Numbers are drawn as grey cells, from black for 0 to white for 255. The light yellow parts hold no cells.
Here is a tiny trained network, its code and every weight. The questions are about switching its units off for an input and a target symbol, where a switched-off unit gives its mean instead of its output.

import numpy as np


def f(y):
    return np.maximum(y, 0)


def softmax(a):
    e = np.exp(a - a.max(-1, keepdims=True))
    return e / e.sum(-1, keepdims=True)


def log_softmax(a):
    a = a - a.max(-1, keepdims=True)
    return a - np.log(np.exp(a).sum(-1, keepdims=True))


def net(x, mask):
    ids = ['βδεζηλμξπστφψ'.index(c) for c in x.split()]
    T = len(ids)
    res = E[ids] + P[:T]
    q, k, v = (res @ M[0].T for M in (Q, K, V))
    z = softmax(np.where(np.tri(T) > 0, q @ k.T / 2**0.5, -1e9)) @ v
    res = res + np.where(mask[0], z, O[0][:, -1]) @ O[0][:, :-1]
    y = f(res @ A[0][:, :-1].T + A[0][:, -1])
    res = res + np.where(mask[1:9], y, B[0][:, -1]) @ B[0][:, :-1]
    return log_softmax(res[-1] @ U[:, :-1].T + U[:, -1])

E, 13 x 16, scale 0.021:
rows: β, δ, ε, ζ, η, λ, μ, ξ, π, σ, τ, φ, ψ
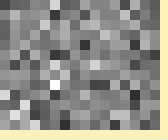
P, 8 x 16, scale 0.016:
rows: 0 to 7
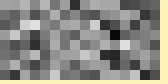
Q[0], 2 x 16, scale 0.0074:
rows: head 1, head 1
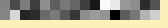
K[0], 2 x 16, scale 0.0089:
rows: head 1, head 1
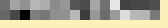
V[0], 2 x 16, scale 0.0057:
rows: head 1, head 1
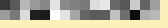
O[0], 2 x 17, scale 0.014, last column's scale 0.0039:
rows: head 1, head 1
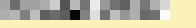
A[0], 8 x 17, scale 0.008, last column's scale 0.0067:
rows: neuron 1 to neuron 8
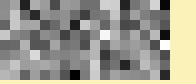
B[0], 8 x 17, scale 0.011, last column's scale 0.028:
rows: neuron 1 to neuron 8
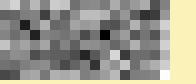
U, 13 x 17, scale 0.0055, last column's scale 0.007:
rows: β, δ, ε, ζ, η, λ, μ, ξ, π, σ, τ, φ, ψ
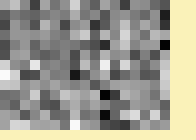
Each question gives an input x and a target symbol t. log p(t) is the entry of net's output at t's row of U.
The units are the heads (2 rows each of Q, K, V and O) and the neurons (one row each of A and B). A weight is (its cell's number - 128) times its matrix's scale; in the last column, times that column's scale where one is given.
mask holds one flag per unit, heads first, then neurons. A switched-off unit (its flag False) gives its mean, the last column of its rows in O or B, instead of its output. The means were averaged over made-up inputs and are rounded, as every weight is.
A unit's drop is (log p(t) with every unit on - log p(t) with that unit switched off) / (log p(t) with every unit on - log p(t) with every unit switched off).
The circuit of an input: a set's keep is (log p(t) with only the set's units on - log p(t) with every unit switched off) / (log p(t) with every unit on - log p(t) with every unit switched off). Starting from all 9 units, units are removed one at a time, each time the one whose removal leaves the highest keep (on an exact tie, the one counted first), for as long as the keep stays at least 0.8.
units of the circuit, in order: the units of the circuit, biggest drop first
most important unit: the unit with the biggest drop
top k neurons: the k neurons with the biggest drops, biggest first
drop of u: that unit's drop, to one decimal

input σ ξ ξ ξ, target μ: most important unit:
neuron 4
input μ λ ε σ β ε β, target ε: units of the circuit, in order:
head 1; neuron 7; neuron 4
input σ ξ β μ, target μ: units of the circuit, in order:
neuron 6; neuron 4
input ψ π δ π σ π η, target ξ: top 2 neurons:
neuron 8; neuron 7
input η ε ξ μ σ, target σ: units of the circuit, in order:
head 1; neuron 8; neuron 7; neuron 6
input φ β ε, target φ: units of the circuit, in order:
neuron 3; head 1
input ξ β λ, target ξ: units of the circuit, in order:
neuron 8; neuron 6
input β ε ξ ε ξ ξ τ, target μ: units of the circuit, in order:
neuron 4; neuron 6
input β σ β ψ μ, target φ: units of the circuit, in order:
head 1; neuron 8
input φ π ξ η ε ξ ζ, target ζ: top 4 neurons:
neuron 7; neuron 6; neuron 5; neuron 4
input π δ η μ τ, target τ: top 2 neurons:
neuron 8; neuron 5
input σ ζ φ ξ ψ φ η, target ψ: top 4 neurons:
neuron 7; neuron 6; neuron 4; neuron 2
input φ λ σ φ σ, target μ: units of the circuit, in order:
neuron 4; head 1
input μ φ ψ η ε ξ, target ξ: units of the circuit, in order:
neuron 8; neuron 6
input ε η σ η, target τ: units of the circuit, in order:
neuron 8; head 1
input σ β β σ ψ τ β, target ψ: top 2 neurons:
neuron 7; neuron 6
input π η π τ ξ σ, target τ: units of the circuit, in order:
neuron 8; head 1; neuron 6
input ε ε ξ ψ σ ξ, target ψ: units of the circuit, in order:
head 1
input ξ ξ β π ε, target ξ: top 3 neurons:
neuron 8; neuron 7; neuron 3
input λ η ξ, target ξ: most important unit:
neuron 8
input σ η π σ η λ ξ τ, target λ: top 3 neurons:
neuron 3; neuron 4; neuron 7
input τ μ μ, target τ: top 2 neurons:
neuron 8; neuron 6
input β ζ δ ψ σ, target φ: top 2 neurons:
neuron 8; neuron 4
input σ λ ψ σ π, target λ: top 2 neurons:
neuron 3; neuron 2
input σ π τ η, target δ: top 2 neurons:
neuron 8; neuron 3
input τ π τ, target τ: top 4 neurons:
neuron 8; neuron 6; neuron 3; neuron 4
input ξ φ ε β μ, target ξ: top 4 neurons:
neuron 8; neuron 7; neuron 5; neuron 3
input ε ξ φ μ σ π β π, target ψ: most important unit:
head 1
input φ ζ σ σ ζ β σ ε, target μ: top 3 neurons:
neuron 4; neuron 6; neuron 2
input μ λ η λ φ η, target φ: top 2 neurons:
neuron 3; neuron 2
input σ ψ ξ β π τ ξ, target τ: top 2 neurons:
neuron 8; neuron 3
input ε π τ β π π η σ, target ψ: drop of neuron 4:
0.0
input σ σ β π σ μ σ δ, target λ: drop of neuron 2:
0.1
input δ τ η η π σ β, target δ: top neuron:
neuron 8
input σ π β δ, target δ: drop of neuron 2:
0.1
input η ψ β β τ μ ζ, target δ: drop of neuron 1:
-0.1
